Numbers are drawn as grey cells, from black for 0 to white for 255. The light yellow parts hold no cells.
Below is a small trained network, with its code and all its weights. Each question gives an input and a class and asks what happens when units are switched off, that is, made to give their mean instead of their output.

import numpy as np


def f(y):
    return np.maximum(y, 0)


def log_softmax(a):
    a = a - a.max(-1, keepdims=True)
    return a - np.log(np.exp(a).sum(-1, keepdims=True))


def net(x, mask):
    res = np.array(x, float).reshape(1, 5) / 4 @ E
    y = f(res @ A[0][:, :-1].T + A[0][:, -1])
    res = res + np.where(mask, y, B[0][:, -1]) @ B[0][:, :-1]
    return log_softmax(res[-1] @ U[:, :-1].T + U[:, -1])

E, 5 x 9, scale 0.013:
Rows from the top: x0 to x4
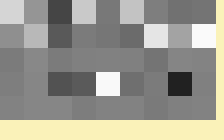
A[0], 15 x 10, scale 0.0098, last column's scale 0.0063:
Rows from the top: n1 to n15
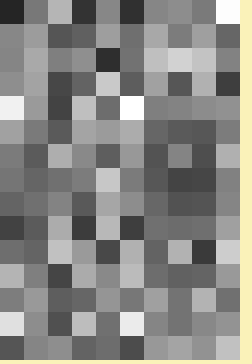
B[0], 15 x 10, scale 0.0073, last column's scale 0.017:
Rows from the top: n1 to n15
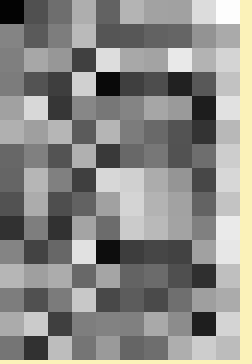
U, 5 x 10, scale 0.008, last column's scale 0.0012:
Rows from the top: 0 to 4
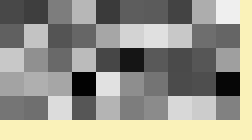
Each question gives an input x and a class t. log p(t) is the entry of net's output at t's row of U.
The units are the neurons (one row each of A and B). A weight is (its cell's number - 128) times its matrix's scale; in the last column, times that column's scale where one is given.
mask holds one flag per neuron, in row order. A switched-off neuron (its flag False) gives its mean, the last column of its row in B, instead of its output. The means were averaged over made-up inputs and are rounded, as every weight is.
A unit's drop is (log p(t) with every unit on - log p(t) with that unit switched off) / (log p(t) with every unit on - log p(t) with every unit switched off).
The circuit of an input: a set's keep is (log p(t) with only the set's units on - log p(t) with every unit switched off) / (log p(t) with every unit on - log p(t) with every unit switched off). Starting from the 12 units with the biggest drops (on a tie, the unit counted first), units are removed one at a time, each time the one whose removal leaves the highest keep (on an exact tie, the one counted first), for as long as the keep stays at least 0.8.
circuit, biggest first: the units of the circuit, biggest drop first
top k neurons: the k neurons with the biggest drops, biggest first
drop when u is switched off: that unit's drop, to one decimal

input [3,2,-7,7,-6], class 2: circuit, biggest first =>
n4
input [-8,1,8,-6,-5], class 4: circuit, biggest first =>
n3; n15
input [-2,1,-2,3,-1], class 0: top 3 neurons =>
n3; n5; n14
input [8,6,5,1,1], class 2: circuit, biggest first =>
n4; n1
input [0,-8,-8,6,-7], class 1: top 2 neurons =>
n10; n9
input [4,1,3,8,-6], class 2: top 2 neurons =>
n4; n3
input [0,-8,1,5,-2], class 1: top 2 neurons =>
n10; n9
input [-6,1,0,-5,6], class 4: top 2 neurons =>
n3; n4
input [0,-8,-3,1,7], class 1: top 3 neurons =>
n8; n9; n4
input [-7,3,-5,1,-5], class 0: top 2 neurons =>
n8; n1
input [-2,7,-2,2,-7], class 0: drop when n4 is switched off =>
0.3
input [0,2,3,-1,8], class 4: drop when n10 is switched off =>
0.2
